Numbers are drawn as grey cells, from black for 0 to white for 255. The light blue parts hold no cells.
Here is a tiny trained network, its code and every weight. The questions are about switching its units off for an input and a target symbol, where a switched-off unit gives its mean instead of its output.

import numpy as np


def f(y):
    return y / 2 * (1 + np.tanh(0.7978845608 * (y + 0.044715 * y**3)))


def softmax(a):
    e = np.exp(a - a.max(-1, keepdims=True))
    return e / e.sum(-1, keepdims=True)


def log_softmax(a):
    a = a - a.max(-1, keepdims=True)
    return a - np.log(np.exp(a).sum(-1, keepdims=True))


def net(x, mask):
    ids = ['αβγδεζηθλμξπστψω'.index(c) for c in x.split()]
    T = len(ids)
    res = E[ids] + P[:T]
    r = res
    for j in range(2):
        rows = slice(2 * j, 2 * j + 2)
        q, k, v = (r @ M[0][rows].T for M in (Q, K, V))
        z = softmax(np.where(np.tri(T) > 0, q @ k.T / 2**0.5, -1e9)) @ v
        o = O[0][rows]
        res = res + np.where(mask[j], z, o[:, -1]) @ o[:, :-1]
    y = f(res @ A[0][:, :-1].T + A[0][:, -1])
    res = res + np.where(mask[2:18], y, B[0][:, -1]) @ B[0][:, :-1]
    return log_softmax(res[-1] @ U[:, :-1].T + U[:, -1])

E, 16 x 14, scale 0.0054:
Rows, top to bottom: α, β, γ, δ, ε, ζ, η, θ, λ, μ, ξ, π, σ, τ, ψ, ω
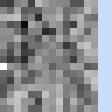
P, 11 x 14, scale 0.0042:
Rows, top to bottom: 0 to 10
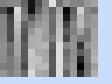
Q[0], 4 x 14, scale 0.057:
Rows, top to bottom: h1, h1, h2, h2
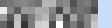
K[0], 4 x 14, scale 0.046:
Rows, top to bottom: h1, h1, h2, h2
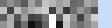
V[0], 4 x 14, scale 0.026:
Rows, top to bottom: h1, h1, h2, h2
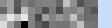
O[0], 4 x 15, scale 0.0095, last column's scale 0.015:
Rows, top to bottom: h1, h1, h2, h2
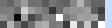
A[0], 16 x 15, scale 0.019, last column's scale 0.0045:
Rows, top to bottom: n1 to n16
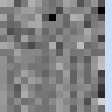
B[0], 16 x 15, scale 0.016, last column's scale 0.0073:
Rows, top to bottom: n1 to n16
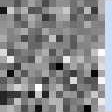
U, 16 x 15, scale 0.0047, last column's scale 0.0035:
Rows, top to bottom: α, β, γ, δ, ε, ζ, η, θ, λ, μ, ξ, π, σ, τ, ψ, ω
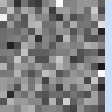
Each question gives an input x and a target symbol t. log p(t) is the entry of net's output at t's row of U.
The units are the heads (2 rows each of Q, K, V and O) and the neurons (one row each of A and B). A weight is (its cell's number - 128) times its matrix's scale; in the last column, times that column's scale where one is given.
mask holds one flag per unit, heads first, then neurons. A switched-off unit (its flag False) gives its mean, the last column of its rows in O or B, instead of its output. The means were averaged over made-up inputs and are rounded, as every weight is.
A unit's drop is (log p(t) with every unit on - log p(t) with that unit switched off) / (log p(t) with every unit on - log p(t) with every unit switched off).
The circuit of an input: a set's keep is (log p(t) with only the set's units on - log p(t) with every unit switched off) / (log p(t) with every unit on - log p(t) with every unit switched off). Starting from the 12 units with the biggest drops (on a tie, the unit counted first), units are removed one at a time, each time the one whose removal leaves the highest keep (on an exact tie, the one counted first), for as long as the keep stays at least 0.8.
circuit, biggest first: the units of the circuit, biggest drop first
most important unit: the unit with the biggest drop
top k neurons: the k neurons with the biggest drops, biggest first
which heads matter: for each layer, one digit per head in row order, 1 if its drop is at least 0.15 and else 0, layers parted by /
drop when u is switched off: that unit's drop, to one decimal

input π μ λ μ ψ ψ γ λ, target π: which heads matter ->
11
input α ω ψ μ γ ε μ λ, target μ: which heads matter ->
01
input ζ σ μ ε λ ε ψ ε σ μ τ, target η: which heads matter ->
01
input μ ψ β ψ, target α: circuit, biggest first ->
[h2]
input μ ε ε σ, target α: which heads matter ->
01
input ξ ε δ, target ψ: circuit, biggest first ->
[h2; n9; n8]
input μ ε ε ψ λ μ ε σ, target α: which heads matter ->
01
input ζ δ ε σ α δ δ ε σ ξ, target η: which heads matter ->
01
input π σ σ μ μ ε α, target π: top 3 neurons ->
[n9; n12; n8]
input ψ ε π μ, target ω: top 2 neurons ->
[n10; n13]
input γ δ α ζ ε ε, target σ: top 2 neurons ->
[n10; n6]
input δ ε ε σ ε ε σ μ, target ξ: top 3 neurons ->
[n2; n8; n3]
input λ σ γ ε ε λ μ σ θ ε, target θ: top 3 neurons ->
[n2; n12; n8]
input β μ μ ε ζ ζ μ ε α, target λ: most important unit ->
h2
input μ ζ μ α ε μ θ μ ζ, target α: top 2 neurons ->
[n10; n15]
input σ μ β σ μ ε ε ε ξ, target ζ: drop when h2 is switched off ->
1.0
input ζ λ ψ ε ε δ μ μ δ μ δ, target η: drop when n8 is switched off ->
-0.1
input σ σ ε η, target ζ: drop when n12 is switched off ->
0.2
